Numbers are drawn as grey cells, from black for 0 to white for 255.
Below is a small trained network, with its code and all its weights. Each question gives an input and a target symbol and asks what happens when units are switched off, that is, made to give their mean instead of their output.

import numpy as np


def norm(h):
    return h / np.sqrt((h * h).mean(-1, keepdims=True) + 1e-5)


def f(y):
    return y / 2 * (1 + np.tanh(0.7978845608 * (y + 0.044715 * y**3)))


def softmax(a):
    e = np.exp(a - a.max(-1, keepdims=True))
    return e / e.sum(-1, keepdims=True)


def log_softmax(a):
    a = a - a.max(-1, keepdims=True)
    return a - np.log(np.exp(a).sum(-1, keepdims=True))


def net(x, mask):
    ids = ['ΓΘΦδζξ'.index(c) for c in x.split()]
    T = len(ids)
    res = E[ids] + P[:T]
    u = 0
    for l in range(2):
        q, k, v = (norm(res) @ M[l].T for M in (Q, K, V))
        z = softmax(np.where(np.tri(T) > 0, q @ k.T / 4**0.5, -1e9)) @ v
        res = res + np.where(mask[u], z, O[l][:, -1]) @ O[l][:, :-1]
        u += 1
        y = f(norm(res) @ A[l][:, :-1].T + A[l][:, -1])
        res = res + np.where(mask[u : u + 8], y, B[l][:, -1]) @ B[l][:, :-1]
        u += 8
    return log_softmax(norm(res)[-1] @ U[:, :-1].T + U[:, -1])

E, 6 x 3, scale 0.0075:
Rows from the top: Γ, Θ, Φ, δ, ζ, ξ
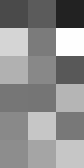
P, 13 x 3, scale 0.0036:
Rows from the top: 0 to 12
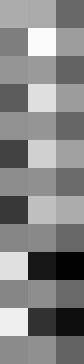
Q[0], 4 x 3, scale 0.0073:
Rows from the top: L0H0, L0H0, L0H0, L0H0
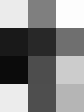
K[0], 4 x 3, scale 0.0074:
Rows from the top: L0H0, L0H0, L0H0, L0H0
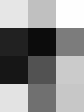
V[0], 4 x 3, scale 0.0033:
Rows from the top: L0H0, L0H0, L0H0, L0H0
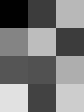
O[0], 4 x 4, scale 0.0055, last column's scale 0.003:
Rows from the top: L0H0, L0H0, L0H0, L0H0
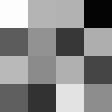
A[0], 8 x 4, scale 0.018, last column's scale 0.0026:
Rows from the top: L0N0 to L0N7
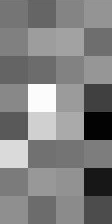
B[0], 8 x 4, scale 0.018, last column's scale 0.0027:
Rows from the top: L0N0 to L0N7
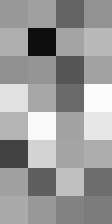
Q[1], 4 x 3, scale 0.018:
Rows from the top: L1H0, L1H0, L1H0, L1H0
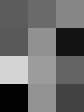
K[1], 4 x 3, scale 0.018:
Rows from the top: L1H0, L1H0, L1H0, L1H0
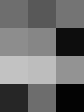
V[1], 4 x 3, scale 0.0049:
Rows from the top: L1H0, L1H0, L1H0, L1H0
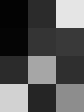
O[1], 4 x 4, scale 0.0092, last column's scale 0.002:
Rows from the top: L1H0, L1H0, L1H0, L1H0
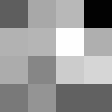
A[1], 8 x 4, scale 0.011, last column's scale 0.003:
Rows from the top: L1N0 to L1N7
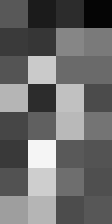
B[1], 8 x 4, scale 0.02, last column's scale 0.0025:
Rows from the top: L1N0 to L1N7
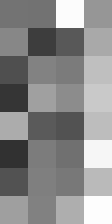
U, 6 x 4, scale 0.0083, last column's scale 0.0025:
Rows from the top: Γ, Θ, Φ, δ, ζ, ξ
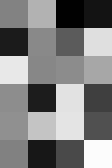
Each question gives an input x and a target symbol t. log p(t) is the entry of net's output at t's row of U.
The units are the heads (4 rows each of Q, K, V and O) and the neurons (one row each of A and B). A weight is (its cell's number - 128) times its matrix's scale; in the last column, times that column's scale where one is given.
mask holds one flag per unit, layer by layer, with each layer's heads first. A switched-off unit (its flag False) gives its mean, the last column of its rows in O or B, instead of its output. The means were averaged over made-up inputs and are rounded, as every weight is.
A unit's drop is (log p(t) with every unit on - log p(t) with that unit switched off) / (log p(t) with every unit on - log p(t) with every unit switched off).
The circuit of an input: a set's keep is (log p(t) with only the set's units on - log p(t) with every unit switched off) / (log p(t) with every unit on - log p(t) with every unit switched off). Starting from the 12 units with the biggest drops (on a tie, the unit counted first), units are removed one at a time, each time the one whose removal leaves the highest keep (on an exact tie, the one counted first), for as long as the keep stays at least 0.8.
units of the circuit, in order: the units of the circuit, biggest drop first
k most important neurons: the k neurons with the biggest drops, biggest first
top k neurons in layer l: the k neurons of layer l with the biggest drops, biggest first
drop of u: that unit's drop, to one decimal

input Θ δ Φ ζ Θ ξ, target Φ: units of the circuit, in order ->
(L0N3)
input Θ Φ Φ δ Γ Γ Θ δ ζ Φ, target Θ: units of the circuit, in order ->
(L0N5; L1N5)
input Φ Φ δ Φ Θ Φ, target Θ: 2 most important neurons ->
(L0N3; L0N1)
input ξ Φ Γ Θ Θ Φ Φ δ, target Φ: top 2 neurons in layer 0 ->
(L0N4; L0N1)
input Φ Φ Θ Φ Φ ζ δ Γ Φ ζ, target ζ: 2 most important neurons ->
(L0N5; L0N1)
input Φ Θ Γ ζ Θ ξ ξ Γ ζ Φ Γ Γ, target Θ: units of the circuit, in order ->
(L0H0; L0N5; L0N3; L1N5)
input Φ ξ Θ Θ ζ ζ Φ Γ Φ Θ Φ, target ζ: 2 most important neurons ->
(L0N1; L0N3)
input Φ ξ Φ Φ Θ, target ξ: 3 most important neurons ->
(L0N3; L0N5; L0N1)
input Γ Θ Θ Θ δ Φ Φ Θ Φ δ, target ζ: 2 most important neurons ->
(L0N3; L0N4)
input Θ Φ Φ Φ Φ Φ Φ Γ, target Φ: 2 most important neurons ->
(L0N5; L1N3)
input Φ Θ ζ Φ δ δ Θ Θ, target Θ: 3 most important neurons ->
(L1N3; L0N1; L1N7)
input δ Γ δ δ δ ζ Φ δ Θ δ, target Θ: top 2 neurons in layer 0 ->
(L0N5; L0N0)
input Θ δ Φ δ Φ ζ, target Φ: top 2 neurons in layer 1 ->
(L1N7; L1N3)
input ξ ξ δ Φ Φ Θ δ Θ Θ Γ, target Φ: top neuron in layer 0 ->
(L0N1)
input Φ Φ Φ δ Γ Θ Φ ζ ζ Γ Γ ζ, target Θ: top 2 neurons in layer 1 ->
(L1N7; L1N0)
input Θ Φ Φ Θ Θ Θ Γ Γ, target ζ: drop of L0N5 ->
0.5
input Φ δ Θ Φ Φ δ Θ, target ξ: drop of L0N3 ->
0.6
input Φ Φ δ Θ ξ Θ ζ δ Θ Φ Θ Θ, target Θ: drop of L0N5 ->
0.7
